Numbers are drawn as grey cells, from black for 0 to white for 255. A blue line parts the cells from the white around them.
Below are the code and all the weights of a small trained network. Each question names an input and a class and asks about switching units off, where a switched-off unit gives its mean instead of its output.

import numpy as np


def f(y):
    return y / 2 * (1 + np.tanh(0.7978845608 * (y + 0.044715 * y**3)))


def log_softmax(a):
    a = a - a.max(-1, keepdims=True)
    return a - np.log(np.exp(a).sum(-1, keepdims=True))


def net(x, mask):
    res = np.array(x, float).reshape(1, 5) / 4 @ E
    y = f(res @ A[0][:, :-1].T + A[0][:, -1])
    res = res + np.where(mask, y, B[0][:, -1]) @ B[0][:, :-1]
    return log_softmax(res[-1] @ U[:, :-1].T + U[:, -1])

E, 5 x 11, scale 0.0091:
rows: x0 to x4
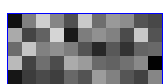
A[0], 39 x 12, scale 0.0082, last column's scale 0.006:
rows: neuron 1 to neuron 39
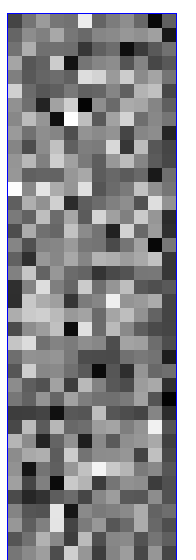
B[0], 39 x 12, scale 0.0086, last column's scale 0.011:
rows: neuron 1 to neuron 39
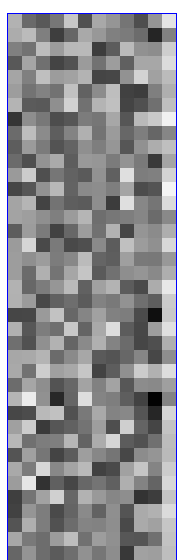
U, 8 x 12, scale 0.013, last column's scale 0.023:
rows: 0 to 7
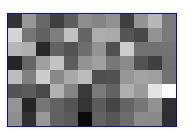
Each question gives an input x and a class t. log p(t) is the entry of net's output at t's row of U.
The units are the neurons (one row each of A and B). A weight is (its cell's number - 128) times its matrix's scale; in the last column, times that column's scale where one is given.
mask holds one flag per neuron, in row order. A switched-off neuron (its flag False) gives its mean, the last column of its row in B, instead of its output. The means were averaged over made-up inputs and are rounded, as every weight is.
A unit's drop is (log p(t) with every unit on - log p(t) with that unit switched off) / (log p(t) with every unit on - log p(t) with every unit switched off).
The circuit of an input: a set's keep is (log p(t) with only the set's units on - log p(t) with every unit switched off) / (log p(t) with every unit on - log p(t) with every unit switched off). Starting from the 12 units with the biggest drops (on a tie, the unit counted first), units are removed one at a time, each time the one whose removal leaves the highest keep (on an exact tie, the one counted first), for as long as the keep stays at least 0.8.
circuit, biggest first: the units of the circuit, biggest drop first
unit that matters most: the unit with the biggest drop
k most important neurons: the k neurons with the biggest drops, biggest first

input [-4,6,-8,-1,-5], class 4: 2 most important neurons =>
(neuron 33; neuron 5)
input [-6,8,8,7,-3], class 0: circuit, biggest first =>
(neuron 4)
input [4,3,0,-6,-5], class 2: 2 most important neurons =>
(neuron 14; neuron 21)
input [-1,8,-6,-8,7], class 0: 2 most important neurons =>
(neuron 36; neuron 4)
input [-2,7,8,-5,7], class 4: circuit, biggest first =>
(neuron 3; neuron 26)
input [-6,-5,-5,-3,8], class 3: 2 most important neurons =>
(neuron 29; neuron 35)
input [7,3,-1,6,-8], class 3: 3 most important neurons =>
(neuron 13; neuron 22; neuron 11)
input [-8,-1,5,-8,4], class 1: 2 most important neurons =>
(neuron 31; neuron 7)
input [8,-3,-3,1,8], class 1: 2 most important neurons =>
(neuron 20; neuron 1)
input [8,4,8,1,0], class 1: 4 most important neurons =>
(neuron 23; neuron 1; neuron 38; neuron 20)
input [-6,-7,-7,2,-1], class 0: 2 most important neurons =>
(neuron 8; neuron 32)
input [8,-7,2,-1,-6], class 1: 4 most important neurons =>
(neuron 20; neuron 1; neuron 38; neuron 23)
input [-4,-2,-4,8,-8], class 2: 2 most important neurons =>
(neuron 34; neuron 17)
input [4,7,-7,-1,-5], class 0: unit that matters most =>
neuron 36
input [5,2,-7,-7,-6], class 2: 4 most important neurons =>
(neuron 21; neuron 30; neuron 14; neuron 26)
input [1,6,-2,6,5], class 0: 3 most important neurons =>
(neuron 4; neuron 36; neuron 14)
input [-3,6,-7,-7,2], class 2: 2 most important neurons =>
(neuron 30; neuron 14)
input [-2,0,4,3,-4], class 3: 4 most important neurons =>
(neuron 13; neuron 33; neuron 24; neuron 5)
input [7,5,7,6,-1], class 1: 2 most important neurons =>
(neuron 1; neuron 23)
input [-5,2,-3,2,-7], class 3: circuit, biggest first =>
(neuron 13)
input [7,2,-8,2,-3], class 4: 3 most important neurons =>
(neuron 33; neuron 5; neuron 7)
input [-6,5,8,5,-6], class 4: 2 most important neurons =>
(neuron 26; neuron 19)
